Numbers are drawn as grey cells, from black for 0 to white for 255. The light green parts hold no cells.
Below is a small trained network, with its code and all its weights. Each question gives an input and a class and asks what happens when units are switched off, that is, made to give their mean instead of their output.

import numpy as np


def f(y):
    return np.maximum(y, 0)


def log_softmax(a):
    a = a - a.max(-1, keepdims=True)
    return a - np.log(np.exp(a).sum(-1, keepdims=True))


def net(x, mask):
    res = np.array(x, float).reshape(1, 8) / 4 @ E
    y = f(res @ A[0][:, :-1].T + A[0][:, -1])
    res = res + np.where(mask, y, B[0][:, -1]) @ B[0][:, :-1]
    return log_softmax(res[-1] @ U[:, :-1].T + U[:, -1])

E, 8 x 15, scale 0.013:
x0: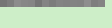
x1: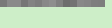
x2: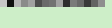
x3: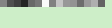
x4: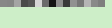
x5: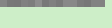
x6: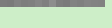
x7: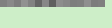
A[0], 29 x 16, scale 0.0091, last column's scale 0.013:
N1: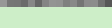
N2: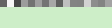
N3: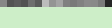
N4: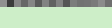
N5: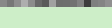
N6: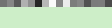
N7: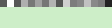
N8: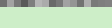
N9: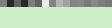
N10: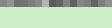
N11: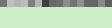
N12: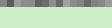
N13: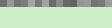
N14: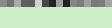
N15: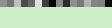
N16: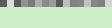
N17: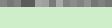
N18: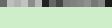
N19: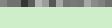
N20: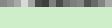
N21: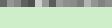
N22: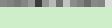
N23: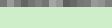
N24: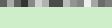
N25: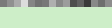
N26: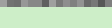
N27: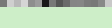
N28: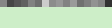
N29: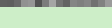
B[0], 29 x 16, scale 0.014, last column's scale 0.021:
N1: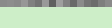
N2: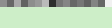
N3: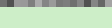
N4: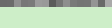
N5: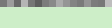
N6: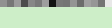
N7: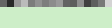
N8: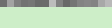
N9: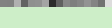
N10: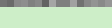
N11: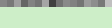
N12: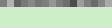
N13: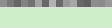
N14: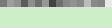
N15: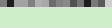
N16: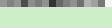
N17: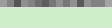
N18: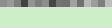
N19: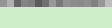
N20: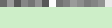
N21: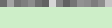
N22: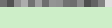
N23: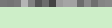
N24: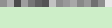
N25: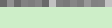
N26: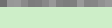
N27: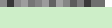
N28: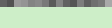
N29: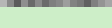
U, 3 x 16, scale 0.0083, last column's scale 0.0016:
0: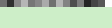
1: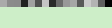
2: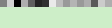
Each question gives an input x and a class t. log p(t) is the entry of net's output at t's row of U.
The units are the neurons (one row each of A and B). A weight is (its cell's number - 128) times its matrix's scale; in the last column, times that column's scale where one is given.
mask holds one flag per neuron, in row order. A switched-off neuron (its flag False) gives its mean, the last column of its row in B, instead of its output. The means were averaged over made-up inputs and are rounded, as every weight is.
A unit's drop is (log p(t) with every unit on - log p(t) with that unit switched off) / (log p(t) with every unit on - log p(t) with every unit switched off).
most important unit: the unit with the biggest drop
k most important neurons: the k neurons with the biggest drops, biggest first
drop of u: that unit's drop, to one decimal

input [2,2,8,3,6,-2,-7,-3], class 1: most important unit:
N14
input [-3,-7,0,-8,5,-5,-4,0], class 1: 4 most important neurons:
N18; N14; N11; N7
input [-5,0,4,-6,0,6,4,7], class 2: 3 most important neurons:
N20; N2; N15
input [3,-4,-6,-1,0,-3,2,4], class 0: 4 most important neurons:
N7; N14; N6; N9
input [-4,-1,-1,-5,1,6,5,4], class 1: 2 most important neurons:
N18; N22
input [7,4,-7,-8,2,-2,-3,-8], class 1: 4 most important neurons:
N18; N16; N11; N22
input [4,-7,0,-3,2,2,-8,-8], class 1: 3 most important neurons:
N7; N22; N18
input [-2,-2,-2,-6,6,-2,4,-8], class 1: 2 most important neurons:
N18; N14
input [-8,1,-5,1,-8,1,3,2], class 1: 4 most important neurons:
N6; N16; N27; N15
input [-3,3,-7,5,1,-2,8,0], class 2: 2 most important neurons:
N24; N21
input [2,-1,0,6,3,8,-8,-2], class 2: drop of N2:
0.3
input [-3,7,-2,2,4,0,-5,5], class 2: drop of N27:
0.0
